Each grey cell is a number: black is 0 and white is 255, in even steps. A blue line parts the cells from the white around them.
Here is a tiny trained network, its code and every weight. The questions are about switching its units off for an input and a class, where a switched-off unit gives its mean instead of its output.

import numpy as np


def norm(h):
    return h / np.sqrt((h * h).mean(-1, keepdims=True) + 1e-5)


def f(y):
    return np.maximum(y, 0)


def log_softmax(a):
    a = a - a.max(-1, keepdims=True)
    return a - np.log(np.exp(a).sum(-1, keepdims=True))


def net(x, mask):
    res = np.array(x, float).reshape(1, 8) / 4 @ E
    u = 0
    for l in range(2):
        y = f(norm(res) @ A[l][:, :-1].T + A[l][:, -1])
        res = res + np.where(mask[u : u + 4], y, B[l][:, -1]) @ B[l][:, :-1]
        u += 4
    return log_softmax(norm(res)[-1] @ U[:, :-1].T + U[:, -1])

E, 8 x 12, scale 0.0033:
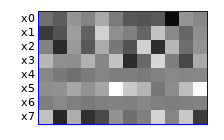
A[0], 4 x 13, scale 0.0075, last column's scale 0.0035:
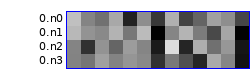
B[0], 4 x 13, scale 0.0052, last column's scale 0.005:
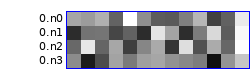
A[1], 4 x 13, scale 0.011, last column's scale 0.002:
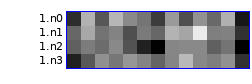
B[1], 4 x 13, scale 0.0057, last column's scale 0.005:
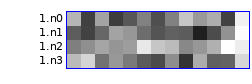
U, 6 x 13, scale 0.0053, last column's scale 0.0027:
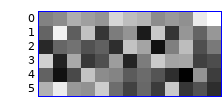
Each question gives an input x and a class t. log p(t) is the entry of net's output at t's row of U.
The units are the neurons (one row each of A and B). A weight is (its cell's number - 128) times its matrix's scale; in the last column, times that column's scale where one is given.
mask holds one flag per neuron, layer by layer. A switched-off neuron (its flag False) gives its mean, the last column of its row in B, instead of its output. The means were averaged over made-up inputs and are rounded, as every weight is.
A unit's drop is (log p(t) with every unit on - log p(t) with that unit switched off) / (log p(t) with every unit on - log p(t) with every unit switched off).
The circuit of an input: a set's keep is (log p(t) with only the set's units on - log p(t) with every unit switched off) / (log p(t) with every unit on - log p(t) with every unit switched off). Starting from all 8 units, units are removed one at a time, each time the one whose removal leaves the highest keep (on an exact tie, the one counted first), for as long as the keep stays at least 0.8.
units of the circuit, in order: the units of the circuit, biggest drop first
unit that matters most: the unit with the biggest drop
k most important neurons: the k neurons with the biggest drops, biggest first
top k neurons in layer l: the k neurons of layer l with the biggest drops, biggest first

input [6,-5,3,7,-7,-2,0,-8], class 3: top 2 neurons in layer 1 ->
(1.n0 1.n1)
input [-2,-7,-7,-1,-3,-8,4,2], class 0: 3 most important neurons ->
(1.n2 0.n2 0.n1)
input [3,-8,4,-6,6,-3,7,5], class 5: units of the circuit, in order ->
(0.n0 0.n1)
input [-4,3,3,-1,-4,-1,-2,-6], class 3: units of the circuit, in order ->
(1.n0)
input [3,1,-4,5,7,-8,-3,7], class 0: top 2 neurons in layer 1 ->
(1.n2 1.n0)
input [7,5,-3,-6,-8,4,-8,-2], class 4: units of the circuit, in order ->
(0.n3 0.n1)
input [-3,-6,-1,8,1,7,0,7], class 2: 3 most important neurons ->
(0.n1 1.n2 1.n0)
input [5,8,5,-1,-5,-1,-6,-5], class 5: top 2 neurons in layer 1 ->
(1.n3 1.n1)
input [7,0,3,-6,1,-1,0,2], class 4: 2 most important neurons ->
(0.n3 0.n1)
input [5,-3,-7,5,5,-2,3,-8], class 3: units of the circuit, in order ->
(1.n0 0.n2)
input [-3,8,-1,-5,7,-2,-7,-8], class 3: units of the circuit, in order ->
(1.n0 0.n1)
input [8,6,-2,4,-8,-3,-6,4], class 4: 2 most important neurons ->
(0.n3 1.n0)
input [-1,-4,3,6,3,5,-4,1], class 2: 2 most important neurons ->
(0.n1 1.n2)
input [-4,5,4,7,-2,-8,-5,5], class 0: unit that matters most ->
1.n2
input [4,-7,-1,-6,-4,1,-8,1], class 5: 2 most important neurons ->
(0.n0 0.n1)
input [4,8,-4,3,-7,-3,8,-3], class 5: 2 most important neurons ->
(1.n3 0.n2)
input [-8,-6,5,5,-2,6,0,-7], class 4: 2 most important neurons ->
(1.n1 1.n2)
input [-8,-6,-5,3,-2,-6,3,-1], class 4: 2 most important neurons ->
(1.n1 0.n2)
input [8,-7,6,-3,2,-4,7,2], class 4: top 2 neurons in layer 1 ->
(1.n0 1.n3)
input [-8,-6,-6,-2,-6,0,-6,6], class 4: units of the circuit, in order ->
(1.n1 0.n2 0.n1)
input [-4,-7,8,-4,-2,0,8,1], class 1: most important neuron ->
(0.n2)
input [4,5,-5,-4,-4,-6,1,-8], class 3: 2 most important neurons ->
(1.n0 0.n2)
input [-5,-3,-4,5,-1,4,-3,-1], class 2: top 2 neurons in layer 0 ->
(0.n1 0.n2)
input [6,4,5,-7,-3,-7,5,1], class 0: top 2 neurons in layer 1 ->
(1.n2 1.n1)
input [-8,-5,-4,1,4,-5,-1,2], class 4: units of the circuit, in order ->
(1.n1 0.n2)
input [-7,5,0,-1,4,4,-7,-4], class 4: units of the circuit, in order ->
(1.n1 1.n2)
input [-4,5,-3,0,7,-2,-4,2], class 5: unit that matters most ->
1.n3
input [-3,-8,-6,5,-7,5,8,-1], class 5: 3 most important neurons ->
(0.n0 0.n2 1.n2)
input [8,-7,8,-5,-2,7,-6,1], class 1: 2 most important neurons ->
(0.n2 1.n2)
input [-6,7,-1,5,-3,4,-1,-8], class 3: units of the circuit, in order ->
(1.n0 1.n2)
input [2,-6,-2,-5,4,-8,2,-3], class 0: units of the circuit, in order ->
(1.n2 0.n1)
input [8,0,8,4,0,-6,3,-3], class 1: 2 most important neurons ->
(0.n2 1.n1)
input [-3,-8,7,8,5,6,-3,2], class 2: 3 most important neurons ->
(0.n1 1.n2 1.n3)
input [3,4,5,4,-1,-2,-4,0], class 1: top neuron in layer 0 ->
(0.n2)
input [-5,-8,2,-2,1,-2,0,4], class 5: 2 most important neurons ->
(0.n0 1.n0)
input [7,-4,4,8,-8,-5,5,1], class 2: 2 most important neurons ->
(0.n1 1.n1)
